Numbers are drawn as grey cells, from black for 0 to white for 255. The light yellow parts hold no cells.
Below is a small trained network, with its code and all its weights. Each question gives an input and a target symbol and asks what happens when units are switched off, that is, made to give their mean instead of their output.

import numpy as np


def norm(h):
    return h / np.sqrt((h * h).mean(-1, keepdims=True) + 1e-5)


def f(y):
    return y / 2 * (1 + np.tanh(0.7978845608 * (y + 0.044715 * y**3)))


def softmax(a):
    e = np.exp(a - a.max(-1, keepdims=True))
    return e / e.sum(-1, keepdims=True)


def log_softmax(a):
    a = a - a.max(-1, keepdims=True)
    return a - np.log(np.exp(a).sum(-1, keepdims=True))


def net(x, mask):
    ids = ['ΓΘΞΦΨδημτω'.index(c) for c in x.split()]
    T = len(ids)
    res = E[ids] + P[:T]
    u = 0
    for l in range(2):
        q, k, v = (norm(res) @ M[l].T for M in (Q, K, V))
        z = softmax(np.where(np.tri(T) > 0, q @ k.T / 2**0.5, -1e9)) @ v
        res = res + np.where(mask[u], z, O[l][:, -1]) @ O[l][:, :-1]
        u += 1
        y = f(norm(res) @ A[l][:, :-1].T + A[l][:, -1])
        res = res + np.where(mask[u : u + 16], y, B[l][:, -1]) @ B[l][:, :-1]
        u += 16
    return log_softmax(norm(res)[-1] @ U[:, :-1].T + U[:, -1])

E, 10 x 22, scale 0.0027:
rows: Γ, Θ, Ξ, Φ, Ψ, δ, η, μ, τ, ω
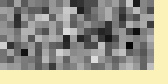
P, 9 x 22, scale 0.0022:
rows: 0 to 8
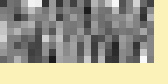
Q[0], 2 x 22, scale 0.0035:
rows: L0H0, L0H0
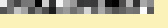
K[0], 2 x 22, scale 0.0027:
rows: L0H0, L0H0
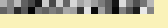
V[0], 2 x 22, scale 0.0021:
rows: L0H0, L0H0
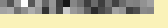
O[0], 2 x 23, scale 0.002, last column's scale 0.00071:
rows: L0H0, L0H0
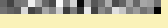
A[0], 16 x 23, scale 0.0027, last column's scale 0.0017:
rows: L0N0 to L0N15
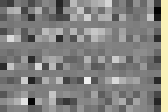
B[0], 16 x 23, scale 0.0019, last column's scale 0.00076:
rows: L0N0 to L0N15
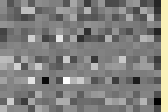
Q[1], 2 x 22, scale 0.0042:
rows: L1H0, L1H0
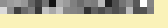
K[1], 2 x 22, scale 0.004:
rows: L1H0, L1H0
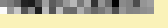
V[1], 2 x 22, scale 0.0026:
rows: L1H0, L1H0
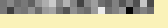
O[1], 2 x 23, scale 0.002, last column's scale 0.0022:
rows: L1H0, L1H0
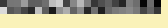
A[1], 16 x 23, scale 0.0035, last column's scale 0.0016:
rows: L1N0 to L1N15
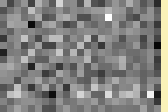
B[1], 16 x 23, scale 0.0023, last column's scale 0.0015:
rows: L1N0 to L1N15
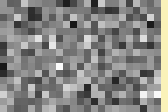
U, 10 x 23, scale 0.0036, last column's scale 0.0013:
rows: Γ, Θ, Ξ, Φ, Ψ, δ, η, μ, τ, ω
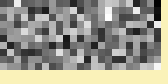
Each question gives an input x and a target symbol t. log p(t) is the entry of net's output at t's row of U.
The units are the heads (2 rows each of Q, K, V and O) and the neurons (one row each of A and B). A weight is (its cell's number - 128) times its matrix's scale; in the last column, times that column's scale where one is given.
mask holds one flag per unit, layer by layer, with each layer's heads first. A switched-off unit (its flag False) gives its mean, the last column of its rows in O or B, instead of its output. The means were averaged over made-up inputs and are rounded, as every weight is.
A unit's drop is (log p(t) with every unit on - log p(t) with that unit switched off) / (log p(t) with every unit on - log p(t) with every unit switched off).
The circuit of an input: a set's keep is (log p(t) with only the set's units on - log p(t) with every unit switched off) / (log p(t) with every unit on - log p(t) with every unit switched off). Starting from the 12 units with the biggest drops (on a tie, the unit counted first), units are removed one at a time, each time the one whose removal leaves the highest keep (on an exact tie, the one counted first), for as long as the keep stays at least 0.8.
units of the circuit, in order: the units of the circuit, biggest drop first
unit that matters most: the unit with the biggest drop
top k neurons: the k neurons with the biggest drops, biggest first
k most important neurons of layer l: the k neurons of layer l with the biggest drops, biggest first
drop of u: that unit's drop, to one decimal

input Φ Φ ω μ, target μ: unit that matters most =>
L1N13
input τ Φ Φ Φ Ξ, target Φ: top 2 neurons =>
(L1N3; L1N5)
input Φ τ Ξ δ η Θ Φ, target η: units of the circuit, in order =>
(L1H0; L1N0; L0H0)
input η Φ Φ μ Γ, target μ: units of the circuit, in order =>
(L0H0; L1N9)
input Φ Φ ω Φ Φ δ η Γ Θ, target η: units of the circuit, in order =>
(L1H0; L1N0; L0H0)
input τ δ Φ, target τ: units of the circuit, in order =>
(L0H0; L1H0)
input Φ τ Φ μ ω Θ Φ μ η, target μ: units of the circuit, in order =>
(L0H0; L1N9; L1H0)
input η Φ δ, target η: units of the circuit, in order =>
(L0H0; L1H0; L1N0)
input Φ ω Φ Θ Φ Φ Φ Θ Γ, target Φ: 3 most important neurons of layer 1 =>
(L1N5; L1N3; L1N2)
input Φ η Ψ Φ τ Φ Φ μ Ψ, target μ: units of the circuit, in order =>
(L0H0; L1H0; L1N3)
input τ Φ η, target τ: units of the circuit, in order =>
(L0H0; L1H0; L1N0)
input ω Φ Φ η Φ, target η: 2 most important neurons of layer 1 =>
(L1N0; L1N5)
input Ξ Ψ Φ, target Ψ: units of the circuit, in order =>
(L0H0; L0N11)
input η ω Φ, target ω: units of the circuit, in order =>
(L1H0)
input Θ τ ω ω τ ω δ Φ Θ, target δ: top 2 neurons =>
(L1N5; L1N7)
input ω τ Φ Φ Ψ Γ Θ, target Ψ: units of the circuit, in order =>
(L0H0; L0N11; L1N5; L1H0)
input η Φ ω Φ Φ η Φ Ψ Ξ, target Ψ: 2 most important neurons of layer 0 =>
(L0N11; L0N8)
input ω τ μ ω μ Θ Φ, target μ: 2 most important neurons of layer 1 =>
(L1N9; L1N5)
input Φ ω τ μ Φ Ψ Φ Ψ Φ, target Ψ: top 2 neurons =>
(L0N11; L1N8)
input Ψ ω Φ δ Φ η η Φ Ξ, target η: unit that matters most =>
L1H0
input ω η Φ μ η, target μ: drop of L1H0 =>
0.3
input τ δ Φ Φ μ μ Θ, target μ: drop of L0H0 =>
0.9
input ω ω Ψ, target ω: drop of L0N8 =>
0.0
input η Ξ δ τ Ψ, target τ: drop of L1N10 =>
0.2
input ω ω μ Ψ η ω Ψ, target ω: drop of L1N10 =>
0.2
